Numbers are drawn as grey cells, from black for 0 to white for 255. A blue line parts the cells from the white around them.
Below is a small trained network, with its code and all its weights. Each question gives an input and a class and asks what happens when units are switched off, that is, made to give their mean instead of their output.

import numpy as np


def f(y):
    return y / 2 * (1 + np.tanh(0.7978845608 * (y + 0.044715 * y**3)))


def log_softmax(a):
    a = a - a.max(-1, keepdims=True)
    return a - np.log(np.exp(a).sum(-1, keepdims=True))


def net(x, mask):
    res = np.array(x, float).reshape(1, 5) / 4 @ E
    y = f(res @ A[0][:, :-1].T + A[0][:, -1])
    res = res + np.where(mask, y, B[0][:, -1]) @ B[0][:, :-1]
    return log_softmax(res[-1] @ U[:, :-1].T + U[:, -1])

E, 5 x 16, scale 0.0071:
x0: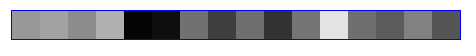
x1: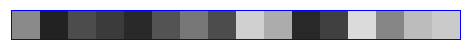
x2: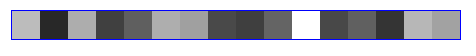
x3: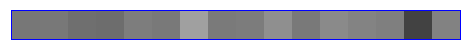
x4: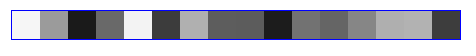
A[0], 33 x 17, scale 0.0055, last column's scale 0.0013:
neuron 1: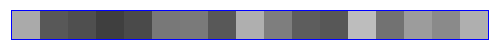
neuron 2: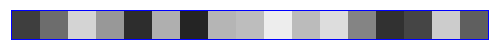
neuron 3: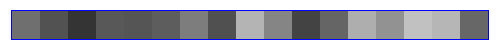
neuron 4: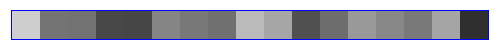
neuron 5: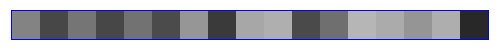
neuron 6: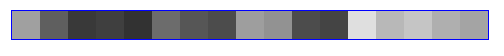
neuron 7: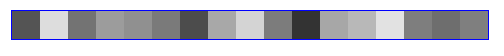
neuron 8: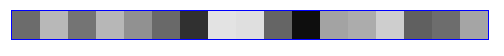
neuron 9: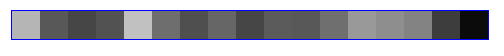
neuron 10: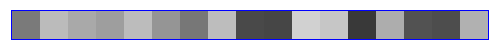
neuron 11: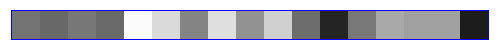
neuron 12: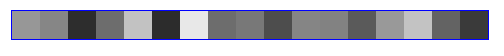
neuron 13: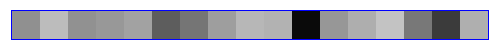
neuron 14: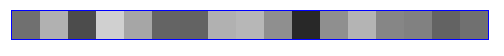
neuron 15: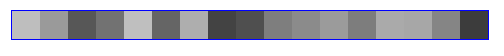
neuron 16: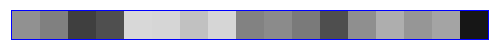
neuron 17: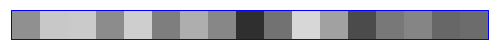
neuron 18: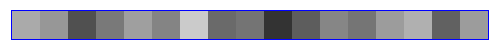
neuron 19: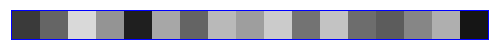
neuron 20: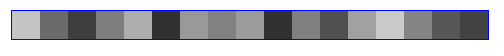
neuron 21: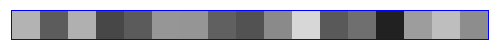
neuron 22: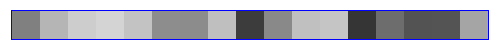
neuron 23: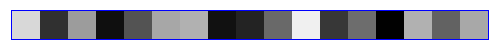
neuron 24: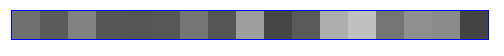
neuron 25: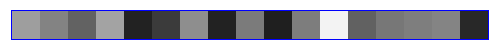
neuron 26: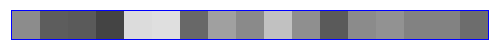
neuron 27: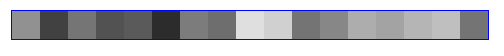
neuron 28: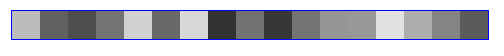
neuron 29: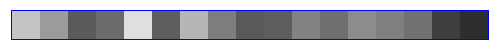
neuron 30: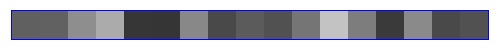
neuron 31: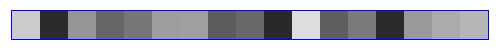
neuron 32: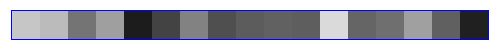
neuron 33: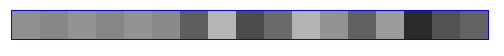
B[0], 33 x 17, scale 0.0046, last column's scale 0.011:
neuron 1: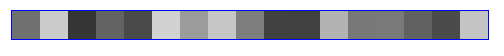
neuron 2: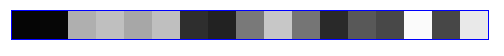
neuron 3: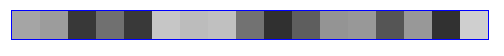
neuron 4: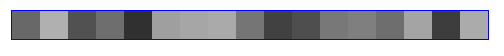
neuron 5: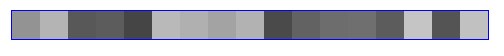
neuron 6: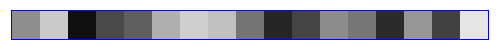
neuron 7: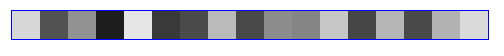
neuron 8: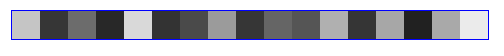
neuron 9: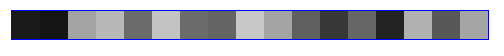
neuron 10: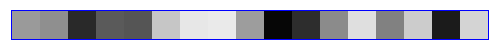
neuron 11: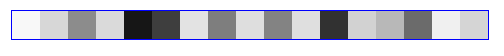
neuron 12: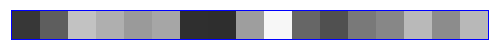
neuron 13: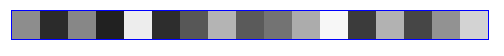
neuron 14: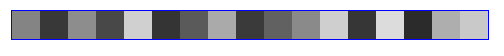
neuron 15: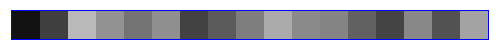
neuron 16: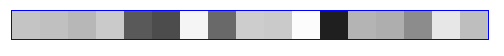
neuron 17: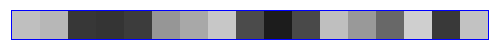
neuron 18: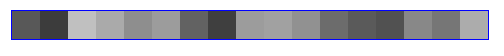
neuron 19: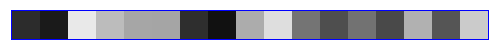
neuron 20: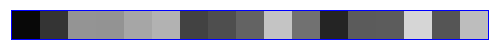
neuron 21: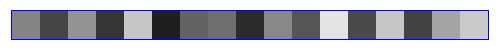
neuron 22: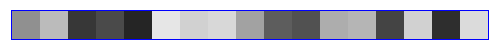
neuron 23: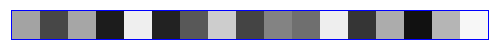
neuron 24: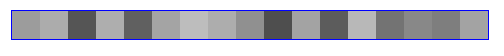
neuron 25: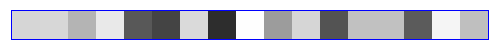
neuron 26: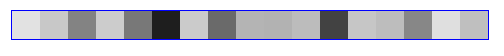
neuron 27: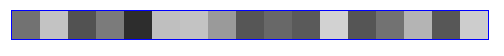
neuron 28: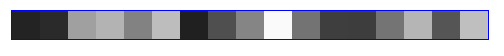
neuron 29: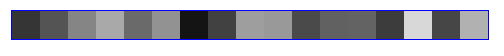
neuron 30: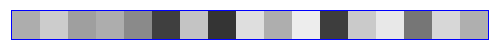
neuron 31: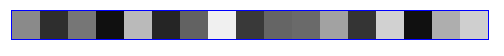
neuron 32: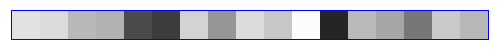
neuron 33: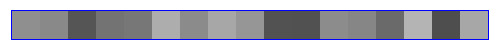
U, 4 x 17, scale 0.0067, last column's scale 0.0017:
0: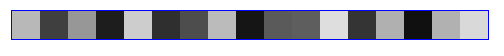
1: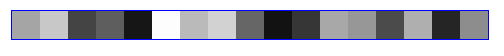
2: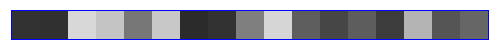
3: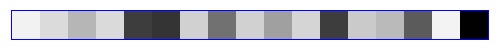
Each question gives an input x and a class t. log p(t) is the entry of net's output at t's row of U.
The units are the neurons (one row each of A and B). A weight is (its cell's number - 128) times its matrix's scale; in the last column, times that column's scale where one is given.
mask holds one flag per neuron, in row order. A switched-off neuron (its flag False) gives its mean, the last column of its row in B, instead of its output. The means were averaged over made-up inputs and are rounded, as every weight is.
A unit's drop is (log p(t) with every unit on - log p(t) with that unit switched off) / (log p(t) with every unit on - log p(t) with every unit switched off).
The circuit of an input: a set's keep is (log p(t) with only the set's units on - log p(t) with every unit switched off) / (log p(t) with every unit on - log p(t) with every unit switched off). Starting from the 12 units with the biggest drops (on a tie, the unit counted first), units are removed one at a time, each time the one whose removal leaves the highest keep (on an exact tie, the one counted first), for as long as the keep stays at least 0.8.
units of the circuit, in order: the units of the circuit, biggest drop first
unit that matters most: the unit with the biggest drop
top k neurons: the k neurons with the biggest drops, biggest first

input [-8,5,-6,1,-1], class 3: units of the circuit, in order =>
[neuron 11]
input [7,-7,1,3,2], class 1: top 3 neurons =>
[neuron 10; neuron 22; neuron 17]
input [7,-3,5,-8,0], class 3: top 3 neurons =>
[neuron 25; neuron 32; neuron 30]
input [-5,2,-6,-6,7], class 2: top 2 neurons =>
[neuron 20; neuron 28]
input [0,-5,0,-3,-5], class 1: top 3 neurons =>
[neuron 22; neuron 10; neuron 17]
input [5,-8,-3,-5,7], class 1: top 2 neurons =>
[neuron 10; neuron 17]
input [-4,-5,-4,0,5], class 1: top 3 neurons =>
[neuron 10; neuron 22; neuron 17]
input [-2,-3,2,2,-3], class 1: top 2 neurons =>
[neuron 28; neuron 12]
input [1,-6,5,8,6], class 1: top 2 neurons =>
[neuron 17; neuron 10]
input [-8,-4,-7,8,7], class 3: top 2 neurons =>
[neuron 16; neuron 11]
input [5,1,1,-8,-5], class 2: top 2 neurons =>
[neuron 2; neuron 19]
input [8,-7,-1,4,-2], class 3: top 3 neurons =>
[neuron 25; neuron 30; neuron 32]
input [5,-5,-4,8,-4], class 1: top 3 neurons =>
[neuron 22; neuron 10; neuron 11]
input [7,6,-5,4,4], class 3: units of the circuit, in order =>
[neuron 25]
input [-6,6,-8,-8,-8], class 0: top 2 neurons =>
[neuron 8; neuron 7]
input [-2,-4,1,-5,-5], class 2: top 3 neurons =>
[neuron 2; neuron 19; neuron 6]
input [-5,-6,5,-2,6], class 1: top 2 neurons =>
[neuron 17; neuron 10]
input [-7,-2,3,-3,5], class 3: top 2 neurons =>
[neuron 11; neuron 16]
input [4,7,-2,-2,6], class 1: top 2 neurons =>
[neuron 6; neuron 3]
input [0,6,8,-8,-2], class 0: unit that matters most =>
neuron 23
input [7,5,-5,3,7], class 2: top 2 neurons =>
[neuron 20; neuron 28]
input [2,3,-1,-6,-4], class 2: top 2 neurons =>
[neuron 19; neuron 2]
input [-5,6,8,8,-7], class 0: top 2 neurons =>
[neuron 23; neuron 21]
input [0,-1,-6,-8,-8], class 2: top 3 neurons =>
[neuron 2; neuron 19; neuron 23]
